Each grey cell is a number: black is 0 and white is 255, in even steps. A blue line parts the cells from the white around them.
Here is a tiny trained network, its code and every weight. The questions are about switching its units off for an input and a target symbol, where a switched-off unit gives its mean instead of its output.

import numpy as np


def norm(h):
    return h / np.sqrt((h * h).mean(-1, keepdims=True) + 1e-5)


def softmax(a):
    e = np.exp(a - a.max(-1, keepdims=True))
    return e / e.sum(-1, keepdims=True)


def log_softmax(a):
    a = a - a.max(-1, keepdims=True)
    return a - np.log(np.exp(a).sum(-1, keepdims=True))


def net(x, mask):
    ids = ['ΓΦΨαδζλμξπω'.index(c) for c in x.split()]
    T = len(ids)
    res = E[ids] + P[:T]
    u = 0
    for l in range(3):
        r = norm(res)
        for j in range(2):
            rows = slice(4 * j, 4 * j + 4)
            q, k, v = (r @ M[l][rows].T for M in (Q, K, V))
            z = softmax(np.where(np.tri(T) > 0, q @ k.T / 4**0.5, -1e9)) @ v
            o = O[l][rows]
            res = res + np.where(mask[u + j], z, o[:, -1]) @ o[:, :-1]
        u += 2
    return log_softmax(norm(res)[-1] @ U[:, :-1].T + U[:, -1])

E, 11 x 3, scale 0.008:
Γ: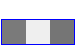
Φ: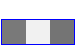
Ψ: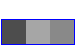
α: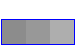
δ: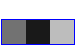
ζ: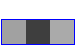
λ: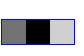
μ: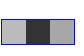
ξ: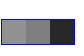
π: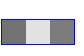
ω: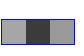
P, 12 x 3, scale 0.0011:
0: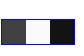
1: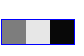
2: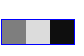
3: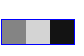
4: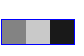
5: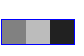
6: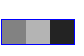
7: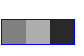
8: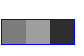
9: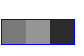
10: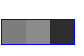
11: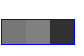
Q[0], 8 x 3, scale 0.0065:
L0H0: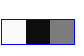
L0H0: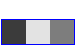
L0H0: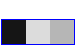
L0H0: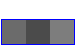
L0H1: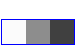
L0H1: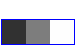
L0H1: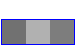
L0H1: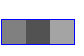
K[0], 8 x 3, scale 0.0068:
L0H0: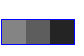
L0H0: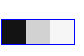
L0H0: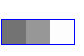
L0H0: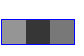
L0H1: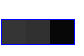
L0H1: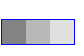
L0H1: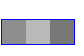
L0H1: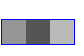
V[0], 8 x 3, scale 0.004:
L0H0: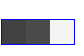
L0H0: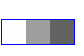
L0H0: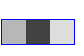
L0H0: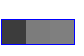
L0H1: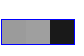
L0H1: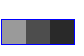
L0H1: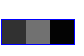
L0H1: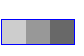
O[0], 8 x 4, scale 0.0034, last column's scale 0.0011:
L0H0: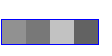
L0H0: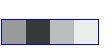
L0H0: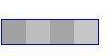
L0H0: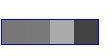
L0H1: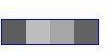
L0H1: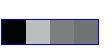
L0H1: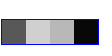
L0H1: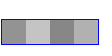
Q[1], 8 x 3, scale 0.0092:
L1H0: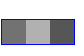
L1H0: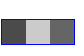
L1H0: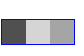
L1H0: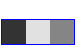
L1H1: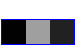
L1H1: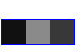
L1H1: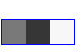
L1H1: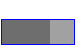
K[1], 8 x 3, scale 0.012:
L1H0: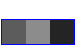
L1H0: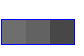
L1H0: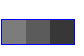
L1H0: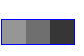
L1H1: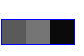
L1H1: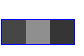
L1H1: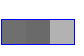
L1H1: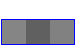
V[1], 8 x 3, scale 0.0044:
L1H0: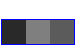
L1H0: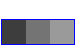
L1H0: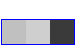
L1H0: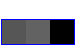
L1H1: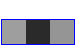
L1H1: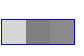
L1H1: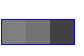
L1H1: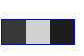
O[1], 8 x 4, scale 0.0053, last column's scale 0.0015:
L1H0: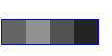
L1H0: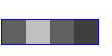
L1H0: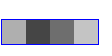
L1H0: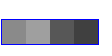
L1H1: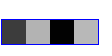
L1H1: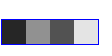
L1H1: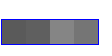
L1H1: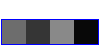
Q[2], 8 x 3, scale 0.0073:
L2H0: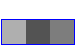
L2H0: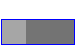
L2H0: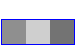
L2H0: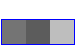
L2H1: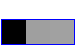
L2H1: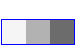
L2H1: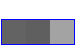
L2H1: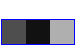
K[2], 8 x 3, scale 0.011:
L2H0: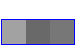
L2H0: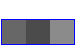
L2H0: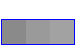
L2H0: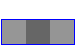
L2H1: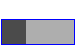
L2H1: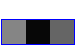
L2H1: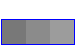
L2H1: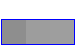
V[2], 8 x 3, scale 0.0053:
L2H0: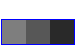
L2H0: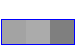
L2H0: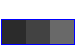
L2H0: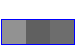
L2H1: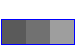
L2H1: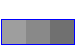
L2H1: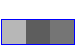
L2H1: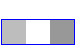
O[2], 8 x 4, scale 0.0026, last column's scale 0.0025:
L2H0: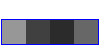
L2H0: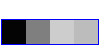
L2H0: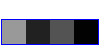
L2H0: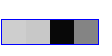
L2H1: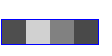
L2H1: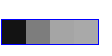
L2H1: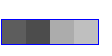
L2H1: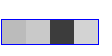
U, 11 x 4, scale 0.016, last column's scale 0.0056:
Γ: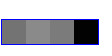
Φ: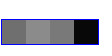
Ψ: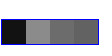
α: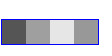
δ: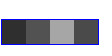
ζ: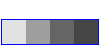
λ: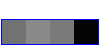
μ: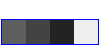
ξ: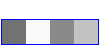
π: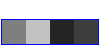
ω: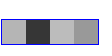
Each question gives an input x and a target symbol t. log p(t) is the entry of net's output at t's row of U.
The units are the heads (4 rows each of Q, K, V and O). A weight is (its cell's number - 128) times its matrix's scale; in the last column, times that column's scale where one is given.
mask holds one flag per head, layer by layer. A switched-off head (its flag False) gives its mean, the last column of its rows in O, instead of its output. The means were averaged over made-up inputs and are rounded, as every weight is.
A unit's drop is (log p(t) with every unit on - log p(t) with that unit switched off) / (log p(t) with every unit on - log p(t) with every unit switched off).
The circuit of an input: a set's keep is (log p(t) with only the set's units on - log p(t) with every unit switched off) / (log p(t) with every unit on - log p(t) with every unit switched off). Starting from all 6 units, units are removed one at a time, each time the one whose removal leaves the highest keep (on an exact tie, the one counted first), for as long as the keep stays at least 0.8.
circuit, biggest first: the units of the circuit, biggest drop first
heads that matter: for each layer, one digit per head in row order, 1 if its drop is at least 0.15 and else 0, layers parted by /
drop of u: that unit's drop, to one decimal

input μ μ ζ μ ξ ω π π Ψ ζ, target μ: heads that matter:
00 / 01 / 00
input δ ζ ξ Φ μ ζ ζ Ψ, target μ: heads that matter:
00 / 11 / 11
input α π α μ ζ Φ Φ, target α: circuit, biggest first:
L1H1, L2H0
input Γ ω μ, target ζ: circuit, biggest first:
L1H1, L0H0
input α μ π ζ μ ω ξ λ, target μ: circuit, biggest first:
L1H1, L2H0
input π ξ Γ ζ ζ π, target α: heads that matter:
01 / 01 / 01
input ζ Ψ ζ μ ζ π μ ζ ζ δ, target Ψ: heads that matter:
11 / 11 / 01
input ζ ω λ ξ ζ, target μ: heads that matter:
01 / 01 / 10
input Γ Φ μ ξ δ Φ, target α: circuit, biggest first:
L1H1, L2H1
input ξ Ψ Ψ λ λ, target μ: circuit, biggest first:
L2H0, L1H1
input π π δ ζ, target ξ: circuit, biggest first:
L0H0, L1H1
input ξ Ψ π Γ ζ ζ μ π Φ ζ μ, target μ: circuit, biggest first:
L1H1, L0H0
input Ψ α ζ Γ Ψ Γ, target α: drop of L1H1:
1.2
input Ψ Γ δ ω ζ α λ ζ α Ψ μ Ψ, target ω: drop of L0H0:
0.0
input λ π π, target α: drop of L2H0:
0.2
